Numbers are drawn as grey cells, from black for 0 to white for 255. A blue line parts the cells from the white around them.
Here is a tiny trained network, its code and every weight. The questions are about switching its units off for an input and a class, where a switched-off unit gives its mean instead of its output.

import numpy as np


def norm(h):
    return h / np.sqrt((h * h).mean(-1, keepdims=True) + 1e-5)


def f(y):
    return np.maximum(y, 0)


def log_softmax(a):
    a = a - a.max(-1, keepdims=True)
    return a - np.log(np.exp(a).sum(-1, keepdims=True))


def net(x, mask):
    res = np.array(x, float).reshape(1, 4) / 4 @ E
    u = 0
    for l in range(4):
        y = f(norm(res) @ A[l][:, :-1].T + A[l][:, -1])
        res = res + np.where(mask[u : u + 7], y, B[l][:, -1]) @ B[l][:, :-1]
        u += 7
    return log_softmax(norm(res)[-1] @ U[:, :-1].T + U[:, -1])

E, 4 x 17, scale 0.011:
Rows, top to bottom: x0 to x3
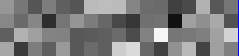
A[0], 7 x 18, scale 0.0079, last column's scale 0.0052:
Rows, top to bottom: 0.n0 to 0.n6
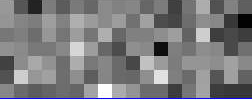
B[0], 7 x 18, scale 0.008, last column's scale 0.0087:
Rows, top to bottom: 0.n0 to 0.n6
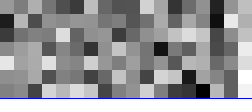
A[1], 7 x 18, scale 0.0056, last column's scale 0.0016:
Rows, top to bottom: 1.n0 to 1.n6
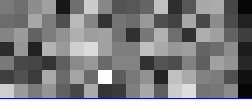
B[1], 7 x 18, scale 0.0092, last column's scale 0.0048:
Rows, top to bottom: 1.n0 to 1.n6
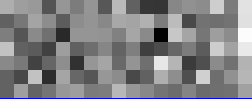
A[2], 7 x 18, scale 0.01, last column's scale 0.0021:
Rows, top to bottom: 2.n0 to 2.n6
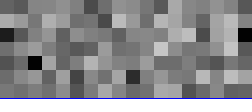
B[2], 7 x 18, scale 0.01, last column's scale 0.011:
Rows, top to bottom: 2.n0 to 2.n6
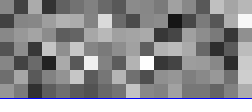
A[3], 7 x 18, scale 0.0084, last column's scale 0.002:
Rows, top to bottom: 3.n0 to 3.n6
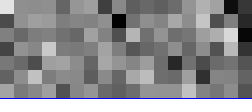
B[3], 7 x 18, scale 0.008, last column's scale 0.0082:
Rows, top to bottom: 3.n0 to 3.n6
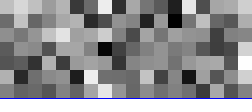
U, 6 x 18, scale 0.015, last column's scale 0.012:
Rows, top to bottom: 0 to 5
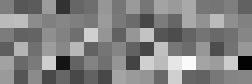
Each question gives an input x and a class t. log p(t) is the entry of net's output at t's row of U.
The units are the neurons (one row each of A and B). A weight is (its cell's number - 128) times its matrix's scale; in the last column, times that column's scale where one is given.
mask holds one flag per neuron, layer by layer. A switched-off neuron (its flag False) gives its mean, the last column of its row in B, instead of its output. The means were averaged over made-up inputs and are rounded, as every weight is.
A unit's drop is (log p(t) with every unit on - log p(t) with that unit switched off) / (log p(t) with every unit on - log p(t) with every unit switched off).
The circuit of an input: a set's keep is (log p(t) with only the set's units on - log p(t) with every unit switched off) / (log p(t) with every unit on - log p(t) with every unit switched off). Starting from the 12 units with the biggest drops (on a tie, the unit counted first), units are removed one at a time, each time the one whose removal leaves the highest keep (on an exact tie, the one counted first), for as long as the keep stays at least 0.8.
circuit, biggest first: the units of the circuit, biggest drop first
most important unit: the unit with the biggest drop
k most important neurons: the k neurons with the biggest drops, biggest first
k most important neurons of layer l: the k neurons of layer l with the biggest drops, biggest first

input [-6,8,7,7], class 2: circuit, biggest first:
(3.n5)
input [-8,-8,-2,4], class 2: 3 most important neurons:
(2.n1 0.n3 2.n2)
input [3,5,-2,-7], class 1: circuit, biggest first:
(1.n0 3.n0)
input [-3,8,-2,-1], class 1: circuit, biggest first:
(2.n1 3.n0)
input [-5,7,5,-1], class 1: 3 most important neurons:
(1.n0 0.n4 0.n1)
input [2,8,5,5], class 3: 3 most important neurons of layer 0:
(0.n4 0.n6 0.n3)
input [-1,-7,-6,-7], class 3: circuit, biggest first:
(0.n2 3.n1)
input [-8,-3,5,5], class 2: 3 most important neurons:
(2.n2 3.n5 0.n5)
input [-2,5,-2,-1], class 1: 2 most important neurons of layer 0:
(0.n6 0.n2)
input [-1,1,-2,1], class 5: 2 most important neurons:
(2.n1 0.n4)
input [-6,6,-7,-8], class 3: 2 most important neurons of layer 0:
(0.n3 0.n1)
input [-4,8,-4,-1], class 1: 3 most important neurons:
(0.n6 2.n1 2.n4)
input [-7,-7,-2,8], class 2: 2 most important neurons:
(2.n1 0.n3)
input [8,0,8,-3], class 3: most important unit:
0.n5
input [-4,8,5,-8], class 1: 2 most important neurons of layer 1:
(1.n0 1.n2)
